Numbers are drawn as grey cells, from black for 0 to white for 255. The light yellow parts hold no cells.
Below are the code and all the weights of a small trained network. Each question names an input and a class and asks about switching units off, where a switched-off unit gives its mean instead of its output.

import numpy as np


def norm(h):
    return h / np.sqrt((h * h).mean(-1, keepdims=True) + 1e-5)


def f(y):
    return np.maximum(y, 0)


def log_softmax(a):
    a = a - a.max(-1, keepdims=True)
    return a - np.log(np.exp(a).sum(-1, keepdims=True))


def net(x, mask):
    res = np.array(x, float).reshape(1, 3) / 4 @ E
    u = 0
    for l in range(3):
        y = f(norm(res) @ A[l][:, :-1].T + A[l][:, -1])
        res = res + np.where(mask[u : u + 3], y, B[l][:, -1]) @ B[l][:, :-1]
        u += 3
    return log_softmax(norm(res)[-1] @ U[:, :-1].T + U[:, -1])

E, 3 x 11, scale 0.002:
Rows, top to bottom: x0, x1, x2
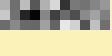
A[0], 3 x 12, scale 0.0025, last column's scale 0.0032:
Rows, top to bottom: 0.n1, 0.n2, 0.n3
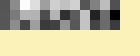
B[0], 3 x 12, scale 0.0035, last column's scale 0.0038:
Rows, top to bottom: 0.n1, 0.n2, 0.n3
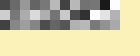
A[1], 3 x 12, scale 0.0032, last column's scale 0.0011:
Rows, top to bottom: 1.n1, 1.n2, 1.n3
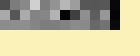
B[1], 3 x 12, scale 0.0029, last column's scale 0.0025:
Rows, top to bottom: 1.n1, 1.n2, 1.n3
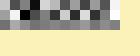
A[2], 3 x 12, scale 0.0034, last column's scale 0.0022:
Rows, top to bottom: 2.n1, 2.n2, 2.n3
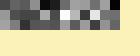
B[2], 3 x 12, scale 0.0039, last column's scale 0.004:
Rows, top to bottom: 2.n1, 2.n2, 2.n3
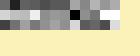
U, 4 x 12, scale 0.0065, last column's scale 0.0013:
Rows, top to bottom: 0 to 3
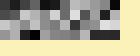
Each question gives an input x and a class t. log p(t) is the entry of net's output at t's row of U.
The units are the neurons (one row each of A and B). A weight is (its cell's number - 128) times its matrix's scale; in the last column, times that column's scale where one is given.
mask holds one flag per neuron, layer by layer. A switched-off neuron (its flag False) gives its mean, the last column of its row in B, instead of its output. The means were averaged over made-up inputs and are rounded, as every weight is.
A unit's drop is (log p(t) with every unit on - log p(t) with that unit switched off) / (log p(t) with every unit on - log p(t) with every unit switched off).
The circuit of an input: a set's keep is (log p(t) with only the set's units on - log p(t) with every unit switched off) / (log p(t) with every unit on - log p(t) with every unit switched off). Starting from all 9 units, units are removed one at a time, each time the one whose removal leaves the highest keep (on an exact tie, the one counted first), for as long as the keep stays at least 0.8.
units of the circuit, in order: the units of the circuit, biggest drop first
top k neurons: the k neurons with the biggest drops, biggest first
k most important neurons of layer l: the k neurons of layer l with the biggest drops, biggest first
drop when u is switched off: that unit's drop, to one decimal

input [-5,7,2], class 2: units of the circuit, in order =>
[2.n2]
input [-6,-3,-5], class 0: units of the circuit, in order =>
[2.n2 2.n1]
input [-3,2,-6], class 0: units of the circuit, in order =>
[0.n3 2.n1]
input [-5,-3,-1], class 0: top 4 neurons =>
[0.n3 0.n2 2.n2 2.n3]
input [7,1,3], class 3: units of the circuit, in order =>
[0.n2 1.n2]
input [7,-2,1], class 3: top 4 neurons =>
[1.n2 2.n2 2.n3 0.n2]
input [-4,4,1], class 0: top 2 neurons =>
[2.n1 1.n1]
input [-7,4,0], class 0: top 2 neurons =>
[0.n3 2.n1]
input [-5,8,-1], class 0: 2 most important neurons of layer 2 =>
[2.n1 2.n3]
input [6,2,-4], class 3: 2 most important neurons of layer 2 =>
[2.n2 2.n3]
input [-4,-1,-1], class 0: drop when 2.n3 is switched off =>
0.0
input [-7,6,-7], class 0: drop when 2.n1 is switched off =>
0.1
